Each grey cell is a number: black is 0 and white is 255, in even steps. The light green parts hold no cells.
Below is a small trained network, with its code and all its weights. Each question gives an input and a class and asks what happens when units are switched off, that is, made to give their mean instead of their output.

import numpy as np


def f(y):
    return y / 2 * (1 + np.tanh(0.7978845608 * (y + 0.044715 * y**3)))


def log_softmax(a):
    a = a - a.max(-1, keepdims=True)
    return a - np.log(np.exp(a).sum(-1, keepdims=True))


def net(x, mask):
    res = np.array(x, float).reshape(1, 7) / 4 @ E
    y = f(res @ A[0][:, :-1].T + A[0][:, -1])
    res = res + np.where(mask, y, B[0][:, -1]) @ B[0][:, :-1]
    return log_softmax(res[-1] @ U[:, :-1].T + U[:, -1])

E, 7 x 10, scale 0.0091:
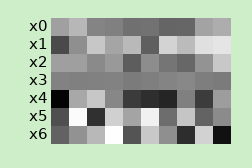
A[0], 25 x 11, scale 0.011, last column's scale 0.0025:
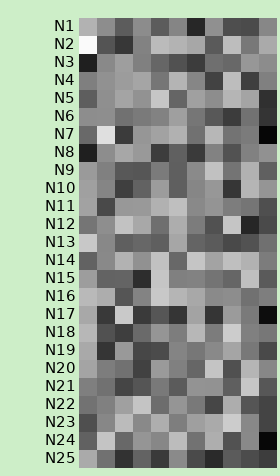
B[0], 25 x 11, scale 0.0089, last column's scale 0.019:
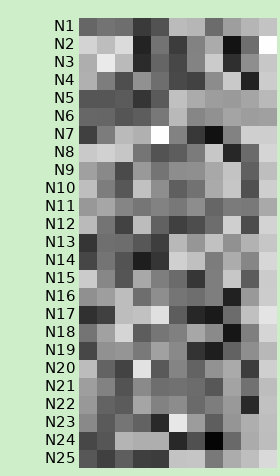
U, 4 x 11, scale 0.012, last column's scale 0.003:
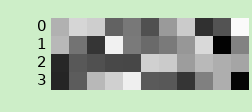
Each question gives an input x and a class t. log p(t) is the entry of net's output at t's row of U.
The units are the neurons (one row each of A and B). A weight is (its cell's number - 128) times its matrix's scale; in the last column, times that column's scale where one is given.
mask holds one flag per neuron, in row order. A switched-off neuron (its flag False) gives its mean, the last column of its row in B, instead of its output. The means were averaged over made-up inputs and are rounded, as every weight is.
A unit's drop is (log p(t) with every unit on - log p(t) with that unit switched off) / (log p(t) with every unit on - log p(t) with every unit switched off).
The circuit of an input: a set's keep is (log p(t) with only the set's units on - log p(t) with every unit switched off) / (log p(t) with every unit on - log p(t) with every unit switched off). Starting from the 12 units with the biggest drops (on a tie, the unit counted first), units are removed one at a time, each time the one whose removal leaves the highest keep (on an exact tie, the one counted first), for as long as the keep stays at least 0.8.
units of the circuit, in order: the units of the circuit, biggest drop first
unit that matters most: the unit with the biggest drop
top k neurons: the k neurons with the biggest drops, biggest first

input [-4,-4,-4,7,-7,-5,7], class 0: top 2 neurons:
N2, N18
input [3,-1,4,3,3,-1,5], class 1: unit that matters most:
N2
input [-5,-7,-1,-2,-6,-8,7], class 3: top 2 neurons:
N17, N19
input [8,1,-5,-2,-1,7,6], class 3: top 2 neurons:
N7, N24
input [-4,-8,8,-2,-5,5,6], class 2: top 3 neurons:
N25, N13, N1
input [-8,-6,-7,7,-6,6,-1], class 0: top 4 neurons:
N2, N16, N17, N14
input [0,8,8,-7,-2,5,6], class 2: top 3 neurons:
N14, N5, N23
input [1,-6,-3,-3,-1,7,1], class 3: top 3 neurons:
N7, N24, N14
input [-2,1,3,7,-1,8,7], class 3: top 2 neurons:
N7, N24
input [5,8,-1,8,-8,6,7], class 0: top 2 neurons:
N2, N16
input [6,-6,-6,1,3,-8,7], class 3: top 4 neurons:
N17, N19, N20, N10
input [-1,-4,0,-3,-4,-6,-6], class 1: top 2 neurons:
N15, N20
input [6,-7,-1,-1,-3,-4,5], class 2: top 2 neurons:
N25, N13
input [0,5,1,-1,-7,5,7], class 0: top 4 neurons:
N2, N16, N18, N20
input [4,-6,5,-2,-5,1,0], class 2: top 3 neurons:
N25, N13, N8
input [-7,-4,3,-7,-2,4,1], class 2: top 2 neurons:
N17, N13
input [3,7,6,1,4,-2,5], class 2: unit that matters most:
N14
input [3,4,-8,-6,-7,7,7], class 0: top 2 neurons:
N2, N16
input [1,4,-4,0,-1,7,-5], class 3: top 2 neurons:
N7, N24
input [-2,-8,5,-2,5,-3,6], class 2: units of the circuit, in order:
N25
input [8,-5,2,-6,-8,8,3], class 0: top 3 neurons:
N2, N17, N16
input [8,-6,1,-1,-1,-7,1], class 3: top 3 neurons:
N17, N14, N19
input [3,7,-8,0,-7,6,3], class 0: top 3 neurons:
N2, N16, N25
